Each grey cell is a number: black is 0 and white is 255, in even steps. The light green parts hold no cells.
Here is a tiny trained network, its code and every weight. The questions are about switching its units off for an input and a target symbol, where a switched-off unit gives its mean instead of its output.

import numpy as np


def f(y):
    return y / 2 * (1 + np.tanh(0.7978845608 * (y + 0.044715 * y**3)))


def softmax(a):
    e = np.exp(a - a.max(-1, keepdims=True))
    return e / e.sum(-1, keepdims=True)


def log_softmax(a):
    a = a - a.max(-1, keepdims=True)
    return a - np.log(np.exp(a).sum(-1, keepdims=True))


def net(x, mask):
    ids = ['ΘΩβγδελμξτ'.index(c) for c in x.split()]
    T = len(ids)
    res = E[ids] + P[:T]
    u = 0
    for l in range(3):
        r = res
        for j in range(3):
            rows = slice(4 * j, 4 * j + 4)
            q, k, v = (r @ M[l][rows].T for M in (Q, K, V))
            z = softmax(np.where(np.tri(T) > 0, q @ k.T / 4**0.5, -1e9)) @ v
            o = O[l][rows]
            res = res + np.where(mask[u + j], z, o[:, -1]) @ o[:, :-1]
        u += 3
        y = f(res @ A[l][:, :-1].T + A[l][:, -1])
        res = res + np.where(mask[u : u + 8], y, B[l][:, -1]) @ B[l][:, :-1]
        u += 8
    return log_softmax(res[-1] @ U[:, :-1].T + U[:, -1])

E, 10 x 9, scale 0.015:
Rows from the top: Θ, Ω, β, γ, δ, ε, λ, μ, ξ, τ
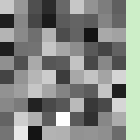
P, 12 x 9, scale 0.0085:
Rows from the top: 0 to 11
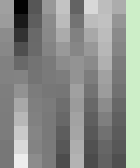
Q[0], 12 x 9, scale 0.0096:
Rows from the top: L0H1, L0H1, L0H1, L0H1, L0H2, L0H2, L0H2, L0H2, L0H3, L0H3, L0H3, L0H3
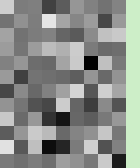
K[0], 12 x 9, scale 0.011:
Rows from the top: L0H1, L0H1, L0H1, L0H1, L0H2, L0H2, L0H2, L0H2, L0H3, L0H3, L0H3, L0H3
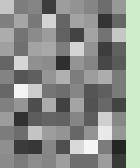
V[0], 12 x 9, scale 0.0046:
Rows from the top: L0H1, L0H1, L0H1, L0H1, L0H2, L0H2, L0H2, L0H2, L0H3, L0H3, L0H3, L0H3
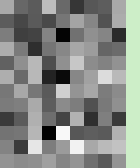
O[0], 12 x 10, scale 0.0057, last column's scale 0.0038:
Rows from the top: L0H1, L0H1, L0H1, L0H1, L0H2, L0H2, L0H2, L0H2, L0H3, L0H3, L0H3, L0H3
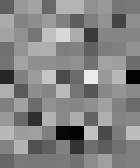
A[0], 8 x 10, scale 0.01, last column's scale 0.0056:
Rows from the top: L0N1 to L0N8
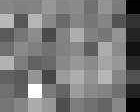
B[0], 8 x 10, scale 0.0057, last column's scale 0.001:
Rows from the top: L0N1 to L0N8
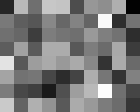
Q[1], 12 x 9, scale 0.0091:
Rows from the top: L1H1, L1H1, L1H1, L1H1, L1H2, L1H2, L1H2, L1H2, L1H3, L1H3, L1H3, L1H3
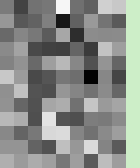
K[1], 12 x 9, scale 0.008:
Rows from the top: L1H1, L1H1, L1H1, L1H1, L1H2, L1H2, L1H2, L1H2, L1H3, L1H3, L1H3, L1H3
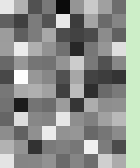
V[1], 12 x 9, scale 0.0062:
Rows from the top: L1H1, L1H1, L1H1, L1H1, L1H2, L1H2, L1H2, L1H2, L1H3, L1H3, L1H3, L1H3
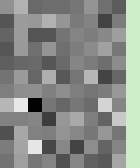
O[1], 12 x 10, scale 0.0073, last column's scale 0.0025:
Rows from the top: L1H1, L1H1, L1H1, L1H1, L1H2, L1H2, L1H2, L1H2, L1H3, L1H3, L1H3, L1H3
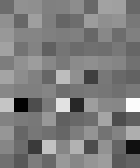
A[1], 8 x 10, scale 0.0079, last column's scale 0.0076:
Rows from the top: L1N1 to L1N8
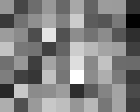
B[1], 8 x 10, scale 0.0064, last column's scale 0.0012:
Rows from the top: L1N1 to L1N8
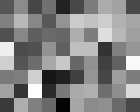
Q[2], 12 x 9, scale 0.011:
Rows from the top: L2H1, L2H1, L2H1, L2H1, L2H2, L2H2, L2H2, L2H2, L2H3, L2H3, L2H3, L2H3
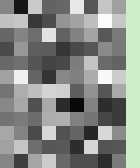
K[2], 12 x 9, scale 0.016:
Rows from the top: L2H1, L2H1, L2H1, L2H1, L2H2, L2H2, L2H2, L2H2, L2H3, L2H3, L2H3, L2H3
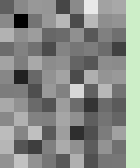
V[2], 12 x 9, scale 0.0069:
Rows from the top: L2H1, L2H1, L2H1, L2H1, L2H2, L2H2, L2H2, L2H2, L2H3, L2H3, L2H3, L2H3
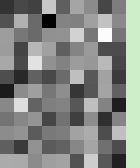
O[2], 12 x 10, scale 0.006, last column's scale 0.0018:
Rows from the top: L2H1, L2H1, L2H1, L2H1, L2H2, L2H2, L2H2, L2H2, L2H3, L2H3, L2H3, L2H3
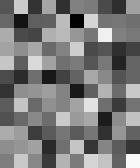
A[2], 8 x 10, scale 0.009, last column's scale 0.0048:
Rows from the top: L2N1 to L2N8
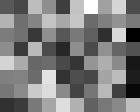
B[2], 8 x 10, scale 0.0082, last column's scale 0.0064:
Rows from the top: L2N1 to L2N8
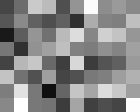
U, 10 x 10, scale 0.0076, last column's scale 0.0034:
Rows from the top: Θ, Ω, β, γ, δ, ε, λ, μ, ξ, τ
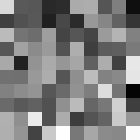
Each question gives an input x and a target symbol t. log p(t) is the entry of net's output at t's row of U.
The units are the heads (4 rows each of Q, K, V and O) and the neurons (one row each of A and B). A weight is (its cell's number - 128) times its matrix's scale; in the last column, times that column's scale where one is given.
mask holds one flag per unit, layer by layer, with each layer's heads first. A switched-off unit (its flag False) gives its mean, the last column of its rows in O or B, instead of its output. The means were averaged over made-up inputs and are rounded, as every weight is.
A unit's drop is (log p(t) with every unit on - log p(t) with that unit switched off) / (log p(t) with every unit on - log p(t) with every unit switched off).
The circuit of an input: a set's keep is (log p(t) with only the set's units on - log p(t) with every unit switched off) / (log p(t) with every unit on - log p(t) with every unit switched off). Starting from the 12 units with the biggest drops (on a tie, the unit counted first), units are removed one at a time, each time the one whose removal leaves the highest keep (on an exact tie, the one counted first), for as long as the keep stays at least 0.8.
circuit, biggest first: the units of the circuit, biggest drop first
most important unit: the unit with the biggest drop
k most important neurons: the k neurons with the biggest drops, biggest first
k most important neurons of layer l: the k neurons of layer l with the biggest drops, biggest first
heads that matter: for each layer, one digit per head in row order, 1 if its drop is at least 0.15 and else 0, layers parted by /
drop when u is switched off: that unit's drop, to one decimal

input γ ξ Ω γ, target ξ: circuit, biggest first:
(L0H3 L2H1 L0H2)
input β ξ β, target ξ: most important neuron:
(L1N7)
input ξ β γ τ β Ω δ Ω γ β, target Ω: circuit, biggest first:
(L2H2 L2H1)
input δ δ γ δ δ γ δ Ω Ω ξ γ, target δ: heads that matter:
001 / 010 / 010
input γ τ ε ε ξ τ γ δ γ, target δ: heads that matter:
001 / 000 / 010
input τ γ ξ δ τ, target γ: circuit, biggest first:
(L0H3 L2N5)
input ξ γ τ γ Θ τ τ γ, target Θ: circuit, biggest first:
(L2H2 L1N4 L0H3)
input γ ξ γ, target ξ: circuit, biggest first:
(L0H3 L2H1)
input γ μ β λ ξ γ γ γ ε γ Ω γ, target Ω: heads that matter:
001 / 000 / 110
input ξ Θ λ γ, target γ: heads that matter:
110 / 001 / 001
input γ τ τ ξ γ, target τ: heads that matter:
001 / 111 / 011
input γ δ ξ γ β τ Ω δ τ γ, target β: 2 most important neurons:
(L2N6 L1N3)
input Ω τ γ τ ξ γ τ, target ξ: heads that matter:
011 / 011 / 100
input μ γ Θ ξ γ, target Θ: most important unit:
L0H3
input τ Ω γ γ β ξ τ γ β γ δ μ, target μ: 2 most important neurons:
(L2N3 L1N6)
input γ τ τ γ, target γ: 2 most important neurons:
(L2N8 L1N5)
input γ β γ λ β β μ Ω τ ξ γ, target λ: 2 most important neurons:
(L2N7 L0N2)
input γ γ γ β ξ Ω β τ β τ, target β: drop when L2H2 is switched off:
0.1
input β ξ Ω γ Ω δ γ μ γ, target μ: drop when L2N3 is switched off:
0.7
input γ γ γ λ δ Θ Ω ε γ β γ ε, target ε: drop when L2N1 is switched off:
0.8
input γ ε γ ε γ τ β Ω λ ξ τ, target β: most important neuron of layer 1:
(L1N7)
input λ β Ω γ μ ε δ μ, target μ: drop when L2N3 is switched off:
0.9
